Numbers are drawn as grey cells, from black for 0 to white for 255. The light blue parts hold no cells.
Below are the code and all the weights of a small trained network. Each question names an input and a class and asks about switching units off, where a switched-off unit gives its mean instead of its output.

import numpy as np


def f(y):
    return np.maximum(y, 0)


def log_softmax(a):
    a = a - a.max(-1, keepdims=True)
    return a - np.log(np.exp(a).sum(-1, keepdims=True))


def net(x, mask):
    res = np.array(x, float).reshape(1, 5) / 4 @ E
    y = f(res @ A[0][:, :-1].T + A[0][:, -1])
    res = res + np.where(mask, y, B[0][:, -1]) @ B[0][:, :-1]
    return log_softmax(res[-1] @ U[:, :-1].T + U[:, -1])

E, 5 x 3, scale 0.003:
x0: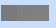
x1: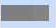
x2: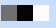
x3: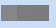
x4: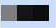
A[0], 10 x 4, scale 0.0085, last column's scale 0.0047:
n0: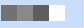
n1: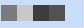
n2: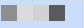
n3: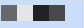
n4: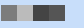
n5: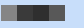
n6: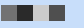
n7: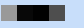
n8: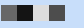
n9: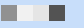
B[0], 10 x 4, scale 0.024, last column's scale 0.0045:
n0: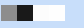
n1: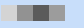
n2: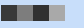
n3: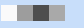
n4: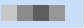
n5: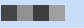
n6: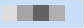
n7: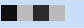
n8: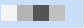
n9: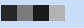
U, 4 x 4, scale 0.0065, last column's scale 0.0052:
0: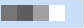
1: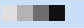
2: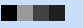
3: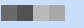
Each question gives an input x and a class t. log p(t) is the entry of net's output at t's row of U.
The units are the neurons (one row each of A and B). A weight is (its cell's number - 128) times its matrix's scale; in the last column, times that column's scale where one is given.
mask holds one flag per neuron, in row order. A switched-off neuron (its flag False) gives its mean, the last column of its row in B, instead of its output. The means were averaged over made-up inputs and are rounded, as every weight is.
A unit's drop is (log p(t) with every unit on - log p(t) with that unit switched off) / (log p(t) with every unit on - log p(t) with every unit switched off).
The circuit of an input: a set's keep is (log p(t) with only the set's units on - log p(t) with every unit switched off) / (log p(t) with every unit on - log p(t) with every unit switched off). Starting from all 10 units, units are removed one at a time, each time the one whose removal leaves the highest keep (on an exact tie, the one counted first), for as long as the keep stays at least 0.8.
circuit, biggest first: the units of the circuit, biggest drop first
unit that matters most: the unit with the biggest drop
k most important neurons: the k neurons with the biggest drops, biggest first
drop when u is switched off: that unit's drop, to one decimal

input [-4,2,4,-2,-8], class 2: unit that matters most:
n9
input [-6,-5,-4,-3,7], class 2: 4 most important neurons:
n7, n5, n8, n6
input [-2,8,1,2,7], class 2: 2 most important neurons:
n7, n5
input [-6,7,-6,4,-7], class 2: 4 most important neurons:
n9, n2, n8, n6
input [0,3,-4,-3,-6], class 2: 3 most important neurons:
n9, n2, n8
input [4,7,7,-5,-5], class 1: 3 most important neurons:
n8, n6, n0
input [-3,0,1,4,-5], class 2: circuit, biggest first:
n9, n2
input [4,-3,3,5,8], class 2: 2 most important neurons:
n7, n5
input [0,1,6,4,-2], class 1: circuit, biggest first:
n8, n6
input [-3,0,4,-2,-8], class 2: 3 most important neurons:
n9, n2, n0
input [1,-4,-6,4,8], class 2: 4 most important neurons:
n7, n5, n8, n6
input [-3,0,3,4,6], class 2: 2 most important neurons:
n7, n5
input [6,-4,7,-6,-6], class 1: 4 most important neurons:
n8, n6, n0, n7
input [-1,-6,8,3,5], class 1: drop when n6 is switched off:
0.3
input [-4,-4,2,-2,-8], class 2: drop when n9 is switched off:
0.4
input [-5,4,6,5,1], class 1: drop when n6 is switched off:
0.3
